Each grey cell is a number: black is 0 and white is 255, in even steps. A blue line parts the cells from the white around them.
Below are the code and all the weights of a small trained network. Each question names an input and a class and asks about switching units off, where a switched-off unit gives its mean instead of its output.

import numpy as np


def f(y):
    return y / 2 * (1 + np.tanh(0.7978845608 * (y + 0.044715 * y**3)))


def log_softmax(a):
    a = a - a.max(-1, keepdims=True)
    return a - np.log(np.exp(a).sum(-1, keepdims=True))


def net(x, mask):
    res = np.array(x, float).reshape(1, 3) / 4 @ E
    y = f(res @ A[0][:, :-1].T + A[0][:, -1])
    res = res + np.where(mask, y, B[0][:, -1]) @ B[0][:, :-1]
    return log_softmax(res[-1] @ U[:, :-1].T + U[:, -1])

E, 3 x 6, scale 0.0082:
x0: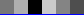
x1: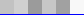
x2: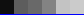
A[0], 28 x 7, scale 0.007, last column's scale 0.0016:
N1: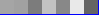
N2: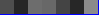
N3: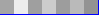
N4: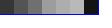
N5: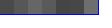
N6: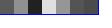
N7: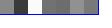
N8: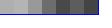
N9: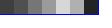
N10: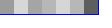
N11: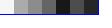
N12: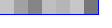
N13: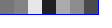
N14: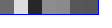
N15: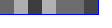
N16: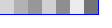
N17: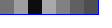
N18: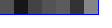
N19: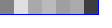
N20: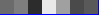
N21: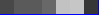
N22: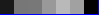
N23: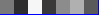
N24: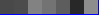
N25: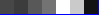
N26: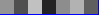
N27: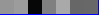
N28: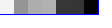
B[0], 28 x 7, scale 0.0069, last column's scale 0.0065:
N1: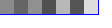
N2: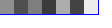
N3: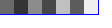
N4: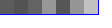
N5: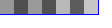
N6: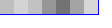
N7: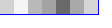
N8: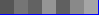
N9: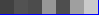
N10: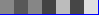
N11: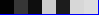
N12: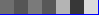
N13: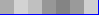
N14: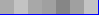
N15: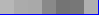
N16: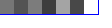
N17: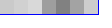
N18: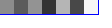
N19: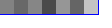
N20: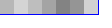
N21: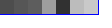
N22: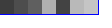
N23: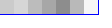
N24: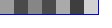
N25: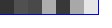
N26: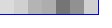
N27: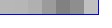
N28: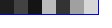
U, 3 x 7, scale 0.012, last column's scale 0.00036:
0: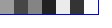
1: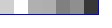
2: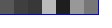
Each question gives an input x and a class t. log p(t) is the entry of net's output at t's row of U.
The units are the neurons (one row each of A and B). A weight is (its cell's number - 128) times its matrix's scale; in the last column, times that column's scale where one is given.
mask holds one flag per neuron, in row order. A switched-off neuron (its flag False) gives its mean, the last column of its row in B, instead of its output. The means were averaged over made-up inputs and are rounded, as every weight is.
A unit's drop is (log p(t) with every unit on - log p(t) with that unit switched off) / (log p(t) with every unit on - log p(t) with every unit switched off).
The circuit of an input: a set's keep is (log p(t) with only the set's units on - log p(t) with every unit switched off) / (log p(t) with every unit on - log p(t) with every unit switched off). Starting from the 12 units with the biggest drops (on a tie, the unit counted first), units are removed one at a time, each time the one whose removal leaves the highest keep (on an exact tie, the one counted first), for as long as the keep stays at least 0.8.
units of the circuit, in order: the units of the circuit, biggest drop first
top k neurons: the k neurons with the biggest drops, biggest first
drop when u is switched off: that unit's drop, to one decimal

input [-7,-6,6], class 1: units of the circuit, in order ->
N23, N7
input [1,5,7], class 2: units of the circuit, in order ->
N25
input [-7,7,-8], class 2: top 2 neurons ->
N11, N28
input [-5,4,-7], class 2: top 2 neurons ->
N11, N28
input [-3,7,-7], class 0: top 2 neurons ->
N16, N3
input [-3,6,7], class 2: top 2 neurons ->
N25, N21
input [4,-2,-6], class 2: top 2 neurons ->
N11, N28
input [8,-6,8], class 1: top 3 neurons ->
N6, N17, N20
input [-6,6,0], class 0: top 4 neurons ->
N16, N3, N10, N12
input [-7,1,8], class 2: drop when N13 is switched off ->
-0.1
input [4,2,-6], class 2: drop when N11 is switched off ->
0.1
